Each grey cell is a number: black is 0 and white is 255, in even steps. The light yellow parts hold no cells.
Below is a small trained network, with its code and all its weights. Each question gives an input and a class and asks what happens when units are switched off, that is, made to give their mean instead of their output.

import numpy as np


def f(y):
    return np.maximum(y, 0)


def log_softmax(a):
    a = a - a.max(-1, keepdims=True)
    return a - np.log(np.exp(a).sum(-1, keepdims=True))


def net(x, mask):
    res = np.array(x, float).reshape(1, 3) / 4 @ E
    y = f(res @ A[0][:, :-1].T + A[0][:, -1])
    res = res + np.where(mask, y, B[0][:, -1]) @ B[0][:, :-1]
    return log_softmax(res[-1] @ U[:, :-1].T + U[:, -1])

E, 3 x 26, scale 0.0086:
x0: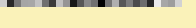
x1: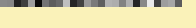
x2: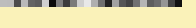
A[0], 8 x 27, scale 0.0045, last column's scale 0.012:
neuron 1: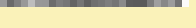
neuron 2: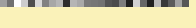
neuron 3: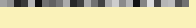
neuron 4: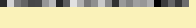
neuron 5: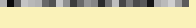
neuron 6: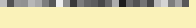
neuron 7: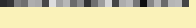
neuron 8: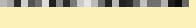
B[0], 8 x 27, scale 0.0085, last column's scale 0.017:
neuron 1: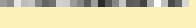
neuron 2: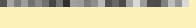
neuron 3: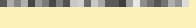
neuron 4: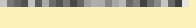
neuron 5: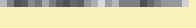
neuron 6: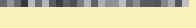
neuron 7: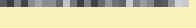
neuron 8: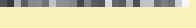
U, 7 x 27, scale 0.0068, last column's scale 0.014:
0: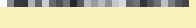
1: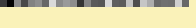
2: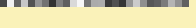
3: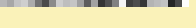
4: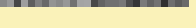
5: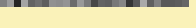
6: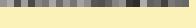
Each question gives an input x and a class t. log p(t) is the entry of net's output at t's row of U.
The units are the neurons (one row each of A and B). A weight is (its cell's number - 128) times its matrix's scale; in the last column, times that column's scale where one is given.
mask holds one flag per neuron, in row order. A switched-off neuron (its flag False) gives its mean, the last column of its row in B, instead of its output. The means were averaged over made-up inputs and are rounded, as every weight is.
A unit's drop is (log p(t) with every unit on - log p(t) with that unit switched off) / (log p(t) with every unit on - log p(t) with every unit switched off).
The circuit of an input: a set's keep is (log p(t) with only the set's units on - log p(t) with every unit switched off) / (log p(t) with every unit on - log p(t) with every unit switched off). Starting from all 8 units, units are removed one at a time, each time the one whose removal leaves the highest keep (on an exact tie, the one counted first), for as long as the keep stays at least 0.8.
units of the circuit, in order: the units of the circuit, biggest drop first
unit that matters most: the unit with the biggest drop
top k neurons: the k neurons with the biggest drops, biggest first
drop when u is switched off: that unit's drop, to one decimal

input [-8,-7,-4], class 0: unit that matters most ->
neuron 4
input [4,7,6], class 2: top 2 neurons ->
(neuron 3; neuron 7)
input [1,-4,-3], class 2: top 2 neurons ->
(neuron 8; neuron 2)
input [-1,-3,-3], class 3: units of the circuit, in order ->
(neuron 8; neuron 3; neuron 5)
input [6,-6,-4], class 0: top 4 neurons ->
(neuron 3; neuron 5; neuron 6; neuron 8)
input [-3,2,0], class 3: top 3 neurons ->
(neuron 5; neuron 6; neuron 2)
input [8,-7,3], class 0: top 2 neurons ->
(neuron 5; neuron 6)
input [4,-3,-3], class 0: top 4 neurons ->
(neuron 8; neuron 3; neuron 5; neuron 6)
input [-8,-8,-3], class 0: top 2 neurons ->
(neuron 4; neuron 3)
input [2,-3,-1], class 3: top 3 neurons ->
(neuron 3; neuron 1; neuron 8)
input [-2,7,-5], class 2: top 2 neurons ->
(neuron 3; neuron 8)
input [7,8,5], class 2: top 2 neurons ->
(neuron 3; neuron 4)
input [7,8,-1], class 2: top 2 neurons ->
(neuron 3; neuron 4)
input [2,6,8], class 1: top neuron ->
(neuron 8)
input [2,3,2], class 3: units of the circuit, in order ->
(neuron 2; neuron 7; neuron 4)
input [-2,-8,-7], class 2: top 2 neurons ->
(neuron 2; neuron 8)
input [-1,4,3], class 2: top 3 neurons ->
(neuron 3; neuron 7; neuron 4)
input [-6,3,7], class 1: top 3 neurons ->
(neuron 8; neuron 5; neuron 6)
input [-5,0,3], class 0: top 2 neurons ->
(neuron 4; neuron 1)
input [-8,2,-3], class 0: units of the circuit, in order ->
(neuron 4)
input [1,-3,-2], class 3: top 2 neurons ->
(neuron 3; neuron 8)
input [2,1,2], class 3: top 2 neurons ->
(neuron 7; neuron 4)
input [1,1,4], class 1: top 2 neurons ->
(neuron 8; neuron 4)
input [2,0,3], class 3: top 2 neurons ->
(neuron 7; neuron 1)
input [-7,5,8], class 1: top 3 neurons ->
(neuron 8; neuron 5; neuron 6)
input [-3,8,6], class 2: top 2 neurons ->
(neuron 3; neuron 7)
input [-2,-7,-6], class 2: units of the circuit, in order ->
(neuron 2)
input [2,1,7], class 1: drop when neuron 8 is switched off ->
0.9
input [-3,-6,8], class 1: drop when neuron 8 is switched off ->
1.4
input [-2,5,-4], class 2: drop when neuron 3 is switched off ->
0.8
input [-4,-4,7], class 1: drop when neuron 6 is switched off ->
0.0
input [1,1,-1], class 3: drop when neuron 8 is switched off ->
0.1
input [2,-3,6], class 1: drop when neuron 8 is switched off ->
1.0
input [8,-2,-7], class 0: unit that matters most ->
neuron 5
